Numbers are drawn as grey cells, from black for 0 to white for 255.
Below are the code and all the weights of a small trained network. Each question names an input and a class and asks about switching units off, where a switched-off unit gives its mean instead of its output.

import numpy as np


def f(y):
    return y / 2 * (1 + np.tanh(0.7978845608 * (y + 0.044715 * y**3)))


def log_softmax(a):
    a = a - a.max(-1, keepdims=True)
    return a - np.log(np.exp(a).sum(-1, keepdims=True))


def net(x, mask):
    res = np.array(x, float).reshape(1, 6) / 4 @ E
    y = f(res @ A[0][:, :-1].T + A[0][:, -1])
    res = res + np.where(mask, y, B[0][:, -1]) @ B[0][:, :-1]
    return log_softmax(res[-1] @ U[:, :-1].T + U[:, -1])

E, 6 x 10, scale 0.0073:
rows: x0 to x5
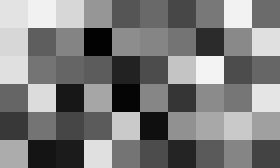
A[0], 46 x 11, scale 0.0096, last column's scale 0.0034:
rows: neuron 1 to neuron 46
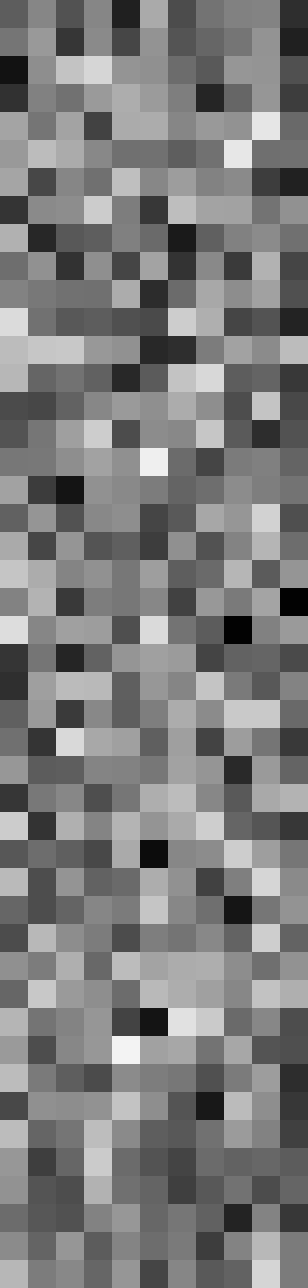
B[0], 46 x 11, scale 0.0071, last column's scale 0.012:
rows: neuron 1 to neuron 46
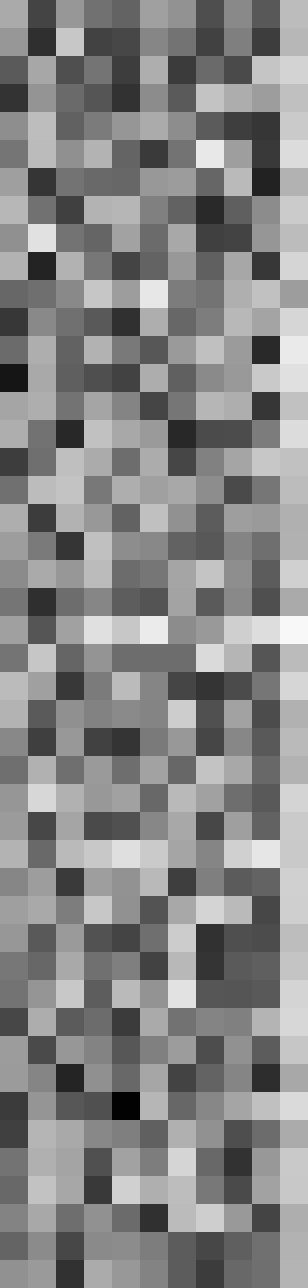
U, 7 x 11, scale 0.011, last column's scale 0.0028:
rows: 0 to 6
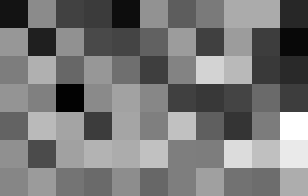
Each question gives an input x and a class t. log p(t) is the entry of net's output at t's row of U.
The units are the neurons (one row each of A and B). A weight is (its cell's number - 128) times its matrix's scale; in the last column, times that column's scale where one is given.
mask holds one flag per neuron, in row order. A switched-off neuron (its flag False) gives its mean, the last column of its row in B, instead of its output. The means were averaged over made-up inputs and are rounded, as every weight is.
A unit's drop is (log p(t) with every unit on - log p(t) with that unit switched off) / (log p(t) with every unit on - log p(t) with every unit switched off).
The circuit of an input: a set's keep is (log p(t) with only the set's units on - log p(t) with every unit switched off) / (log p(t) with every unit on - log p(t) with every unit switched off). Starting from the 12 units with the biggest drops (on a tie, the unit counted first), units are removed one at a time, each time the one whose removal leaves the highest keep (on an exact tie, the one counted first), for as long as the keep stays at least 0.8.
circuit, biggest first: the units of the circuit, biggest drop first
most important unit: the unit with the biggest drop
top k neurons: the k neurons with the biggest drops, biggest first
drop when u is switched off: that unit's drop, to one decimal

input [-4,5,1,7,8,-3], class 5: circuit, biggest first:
(neuron 31)
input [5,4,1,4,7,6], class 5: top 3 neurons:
(neuron 31; neuron 11; neuron 19)
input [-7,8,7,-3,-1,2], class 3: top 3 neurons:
(neuron 20; neuron 46; neuron 32)
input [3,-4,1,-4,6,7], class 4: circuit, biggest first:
(neuron 42; neuron 43)
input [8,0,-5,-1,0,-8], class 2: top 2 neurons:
(neuron 6; neuron 13)
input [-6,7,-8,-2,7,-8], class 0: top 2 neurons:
(neuron 40; neuron 4)
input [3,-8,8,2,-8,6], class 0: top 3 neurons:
(neuron 14; neuron 12; neuron 37)
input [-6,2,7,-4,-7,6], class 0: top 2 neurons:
(neuron 12; neuron 14)
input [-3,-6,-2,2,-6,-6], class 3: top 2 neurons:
(neuron 25; neuron 16)
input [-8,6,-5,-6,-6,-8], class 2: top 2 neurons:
(neuron 33; neuron 15)
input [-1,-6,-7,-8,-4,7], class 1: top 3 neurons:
(neuron 38; neuron 27; neuron 7)
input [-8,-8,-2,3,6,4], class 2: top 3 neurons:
(neuron 24; neuron 44; neuron 15)
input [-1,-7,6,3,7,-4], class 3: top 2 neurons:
(neuron 8; neuron 25)
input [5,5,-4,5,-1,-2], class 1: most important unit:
neuron 34
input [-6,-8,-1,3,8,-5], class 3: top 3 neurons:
(neuron 8; neuron 25; neuron 23)
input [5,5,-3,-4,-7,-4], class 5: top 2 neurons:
(neuron 23; neuron 17)
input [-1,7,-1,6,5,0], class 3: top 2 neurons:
(neuron 46; neuron 32)
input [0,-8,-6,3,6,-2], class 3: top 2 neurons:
(neuron 8; neuron 25)
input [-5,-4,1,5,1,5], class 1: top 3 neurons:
(neuron 10; neuron 2; neuron 1)
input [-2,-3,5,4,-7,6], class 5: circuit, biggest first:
(neuron 23)
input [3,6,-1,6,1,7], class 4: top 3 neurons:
(neuron 9; neuron 43; neuron 18)
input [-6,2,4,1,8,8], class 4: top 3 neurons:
(neuron 9; neuron 18; neuron 42)
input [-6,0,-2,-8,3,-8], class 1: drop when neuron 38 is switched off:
0.2
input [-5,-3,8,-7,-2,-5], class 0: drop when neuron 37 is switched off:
0.2
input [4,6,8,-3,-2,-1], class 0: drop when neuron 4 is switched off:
0.0
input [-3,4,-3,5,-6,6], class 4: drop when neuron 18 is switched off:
0.3
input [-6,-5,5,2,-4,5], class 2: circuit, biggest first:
(neuron 33)
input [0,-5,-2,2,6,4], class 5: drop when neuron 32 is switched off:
0.1
